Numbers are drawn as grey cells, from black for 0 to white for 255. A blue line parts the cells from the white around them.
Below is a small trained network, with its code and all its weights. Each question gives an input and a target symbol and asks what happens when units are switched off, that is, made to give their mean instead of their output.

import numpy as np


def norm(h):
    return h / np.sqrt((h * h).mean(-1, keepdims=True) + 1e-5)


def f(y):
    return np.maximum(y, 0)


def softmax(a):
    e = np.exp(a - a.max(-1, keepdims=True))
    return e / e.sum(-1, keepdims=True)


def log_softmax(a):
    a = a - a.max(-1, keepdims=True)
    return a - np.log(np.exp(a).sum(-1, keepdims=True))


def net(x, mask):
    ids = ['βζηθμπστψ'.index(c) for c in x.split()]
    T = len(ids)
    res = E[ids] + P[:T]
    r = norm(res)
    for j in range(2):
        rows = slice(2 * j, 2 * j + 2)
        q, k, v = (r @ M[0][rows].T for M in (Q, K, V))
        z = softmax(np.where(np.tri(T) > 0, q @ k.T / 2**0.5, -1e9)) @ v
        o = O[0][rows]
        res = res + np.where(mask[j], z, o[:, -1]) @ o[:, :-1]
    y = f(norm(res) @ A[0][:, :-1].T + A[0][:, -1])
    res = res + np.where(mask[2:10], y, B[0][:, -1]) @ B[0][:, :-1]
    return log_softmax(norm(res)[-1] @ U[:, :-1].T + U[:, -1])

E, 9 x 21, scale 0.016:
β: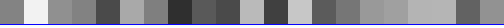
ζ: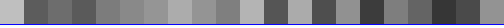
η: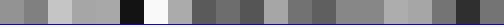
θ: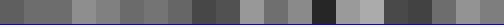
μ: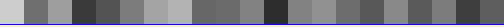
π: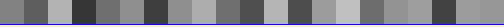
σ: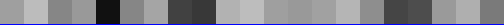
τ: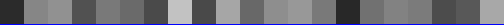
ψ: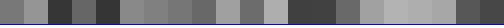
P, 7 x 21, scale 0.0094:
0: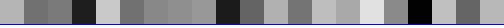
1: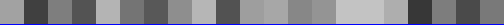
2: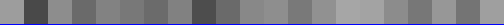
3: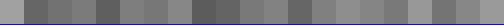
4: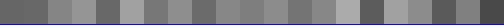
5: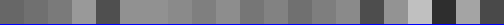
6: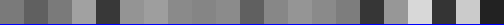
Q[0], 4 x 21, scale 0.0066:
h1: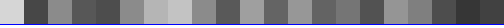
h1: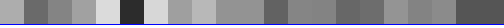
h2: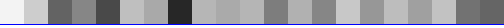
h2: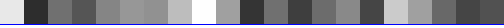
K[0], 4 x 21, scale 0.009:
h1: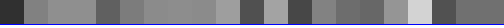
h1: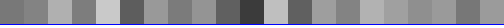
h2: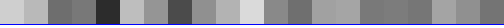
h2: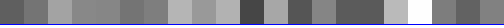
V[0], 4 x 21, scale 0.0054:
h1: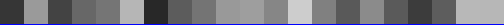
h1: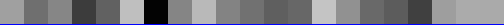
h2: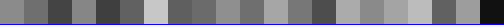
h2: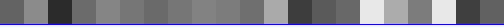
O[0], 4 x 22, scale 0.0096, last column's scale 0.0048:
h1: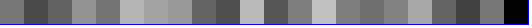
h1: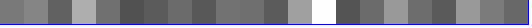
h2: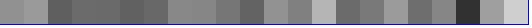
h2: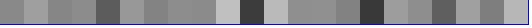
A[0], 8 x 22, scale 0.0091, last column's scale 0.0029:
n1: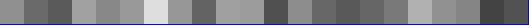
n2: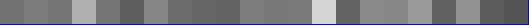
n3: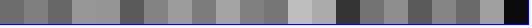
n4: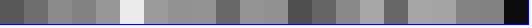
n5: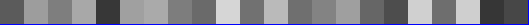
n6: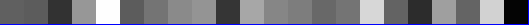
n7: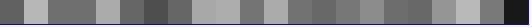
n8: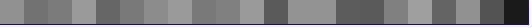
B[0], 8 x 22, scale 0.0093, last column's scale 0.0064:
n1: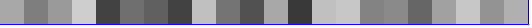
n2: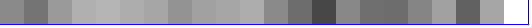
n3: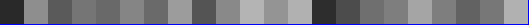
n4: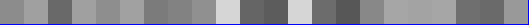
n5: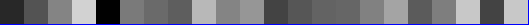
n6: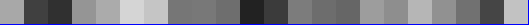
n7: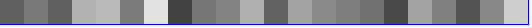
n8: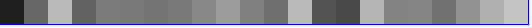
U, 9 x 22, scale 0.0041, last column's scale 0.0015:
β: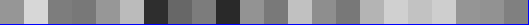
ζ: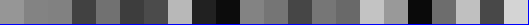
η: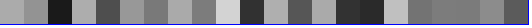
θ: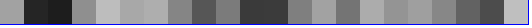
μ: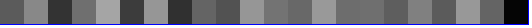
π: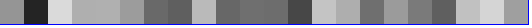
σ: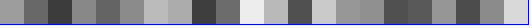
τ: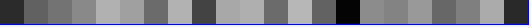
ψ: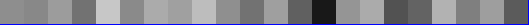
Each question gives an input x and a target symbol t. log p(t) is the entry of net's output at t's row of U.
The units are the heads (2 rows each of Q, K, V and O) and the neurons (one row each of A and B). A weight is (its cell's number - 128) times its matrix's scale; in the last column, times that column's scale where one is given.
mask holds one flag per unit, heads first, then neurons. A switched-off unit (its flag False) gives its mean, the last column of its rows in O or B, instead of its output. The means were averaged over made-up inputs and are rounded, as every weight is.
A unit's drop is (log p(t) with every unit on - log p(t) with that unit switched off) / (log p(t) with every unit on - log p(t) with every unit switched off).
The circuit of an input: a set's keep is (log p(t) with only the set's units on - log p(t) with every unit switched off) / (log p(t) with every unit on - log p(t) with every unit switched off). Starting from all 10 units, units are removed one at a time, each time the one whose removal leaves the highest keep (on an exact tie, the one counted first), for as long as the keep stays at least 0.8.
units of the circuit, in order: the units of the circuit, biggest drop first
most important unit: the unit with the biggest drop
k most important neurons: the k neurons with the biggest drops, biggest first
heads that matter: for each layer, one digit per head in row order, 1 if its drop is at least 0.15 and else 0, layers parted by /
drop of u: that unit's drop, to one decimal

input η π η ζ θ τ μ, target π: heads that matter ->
00
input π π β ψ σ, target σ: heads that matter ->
11
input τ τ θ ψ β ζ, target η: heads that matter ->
01
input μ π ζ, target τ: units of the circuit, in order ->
h1; n3; n8
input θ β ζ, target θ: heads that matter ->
01
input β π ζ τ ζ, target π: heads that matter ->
00
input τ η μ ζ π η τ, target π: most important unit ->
h2
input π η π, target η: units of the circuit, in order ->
h1; h2
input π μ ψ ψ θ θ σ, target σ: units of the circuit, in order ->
h2; h1
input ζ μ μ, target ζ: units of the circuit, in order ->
h2; h1; n2
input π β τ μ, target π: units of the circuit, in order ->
n1; h2
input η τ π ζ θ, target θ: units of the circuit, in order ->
n6; h2
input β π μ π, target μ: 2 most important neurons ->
n7; n2
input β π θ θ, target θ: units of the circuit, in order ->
n6
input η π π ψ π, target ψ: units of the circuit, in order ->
h1; h2
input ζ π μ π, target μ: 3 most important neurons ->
n7; n2; n1
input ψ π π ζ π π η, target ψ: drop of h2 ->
0.1
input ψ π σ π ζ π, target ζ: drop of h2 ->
0.3
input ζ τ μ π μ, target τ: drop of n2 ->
0.1
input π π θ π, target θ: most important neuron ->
n4
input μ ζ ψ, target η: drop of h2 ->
1.0
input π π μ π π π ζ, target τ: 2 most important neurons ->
n8; n3
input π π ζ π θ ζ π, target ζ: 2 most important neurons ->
n2; n7
